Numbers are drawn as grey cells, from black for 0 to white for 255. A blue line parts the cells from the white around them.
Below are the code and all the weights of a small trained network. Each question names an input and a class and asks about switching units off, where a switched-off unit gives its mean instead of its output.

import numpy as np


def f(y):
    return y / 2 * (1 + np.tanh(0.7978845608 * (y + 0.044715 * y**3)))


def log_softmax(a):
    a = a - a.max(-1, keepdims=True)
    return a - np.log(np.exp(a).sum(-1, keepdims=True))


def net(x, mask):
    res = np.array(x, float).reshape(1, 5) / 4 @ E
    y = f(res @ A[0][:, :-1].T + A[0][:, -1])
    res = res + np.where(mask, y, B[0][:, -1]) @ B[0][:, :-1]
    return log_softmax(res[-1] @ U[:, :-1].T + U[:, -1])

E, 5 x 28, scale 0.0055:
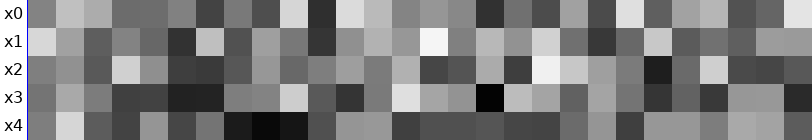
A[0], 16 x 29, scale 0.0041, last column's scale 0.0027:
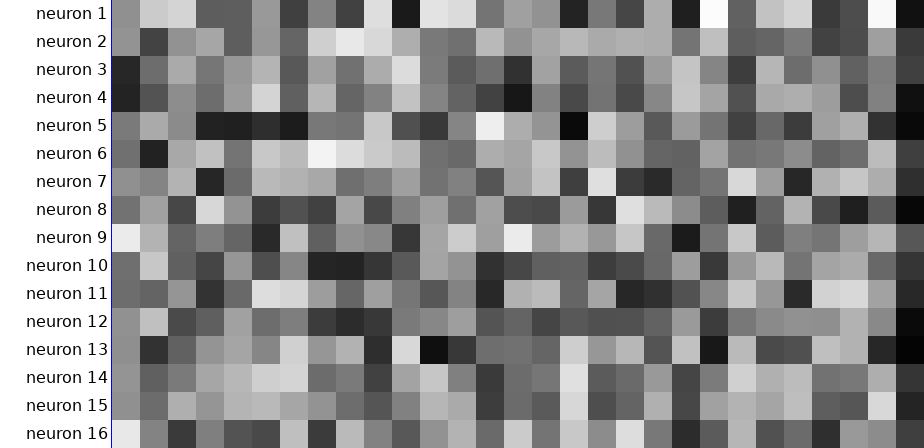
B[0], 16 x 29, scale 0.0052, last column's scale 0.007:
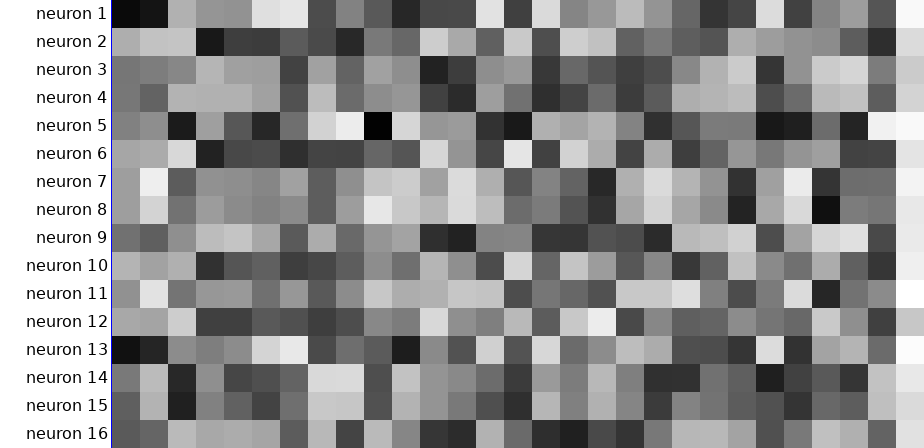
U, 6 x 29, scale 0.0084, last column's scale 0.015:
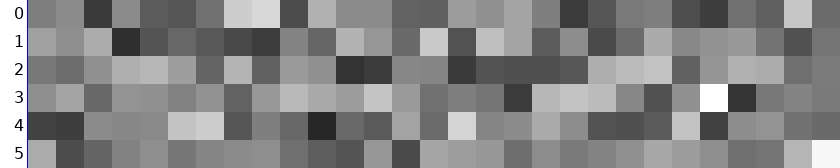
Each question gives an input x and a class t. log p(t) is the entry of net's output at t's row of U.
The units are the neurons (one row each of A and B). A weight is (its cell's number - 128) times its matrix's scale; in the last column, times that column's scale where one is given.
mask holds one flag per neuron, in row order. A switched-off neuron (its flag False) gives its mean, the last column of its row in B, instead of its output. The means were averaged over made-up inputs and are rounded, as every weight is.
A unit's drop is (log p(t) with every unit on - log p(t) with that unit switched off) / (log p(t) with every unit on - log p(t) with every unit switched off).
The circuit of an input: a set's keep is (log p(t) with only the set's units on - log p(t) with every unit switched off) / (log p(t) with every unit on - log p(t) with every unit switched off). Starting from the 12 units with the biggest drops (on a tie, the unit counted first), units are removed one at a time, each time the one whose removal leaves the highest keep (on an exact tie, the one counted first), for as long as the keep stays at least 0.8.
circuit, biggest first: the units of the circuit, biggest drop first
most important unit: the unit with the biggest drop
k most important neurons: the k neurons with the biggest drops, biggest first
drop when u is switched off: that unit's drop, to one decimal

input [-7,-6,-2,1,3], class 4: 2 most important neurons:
(neuron 13; neuron 9)
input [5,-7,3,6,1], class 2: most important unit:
neuron 3
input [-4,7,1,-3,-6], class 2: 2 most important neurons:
(neuron 16; neuron 9)
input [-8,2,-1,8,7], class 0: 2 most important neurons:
(neuron 5; neuron 1)
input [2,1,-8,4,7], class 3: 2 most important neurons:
(neuron 7; neuron 11)
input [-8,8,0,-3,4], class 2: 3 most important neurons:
(neuron 16; neuron 9; neuron 1)
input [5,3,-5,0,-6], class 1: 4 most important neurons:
(neuron 6; neuron 2; neuron 13; neuron 8)
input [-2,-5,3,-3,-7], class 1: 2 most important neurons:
(neuron 6; neuron 2)
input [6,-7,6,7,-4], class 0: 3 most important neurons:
(neuron 5; neuron 9; neuron 16)
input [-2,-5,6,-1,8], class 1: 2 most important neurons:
(neuron 10; neuron 12)
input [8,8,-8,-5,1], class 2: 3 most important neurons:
(neuron 9; neuron 16; neuron 8)
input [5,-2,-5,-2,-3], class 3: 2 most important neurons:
(neuron 13; neuron 11)
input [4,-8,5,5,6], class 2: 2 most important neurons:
(neuron 4; neuron 3)
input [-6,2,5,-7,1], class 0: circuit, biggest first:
(neuron 14)
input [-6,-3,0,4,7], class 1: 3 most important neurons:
(neuron 10; neuron 12; neuron 1)
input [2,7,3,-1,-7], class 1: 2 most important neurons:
(neuron 2; neuron 6)
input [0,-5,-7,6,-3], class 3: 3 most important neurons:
(neuron 7; neuron 11; neuron 14)
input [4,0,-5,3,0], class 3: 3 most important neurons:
(neuron 7; neuron 13; neuron 11)
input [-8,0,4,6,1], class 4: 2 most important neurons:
(neuron 13; neuron 14)
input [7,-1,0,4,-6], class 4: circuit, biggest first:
(neuron 1)
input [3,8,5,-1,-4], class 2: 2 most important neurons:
(neuron 9; neuron 16)
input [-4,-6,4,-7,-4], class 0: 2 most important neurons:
(neuron 14; neuron 15)
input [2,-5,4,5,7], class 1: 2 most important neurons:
(neuron 10; neuron 12)
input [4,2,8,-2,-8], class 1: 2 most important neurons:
(neuron 2; neuron 6)
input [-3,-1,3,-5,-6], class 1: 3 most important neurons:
(neuron 6; neuron 2; neuron 5)
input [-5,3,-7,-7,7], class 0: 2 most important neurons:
(neuron 14; neuron 15)
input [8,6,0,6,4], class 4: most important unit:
neuron 1
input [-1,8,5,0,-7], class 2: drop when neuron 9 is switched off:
1.1
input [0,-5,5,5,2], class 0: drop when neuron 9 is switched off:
0.4
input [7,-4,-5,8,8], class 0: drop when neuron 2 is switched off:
0.2
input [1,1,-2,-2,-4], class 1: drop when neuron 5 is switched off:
0.2
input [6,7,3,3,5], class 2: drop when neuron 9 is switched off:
0.7
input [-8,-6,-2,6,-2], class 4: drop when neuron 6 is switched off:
0.0
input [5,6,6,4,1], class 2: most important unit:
neuron 9
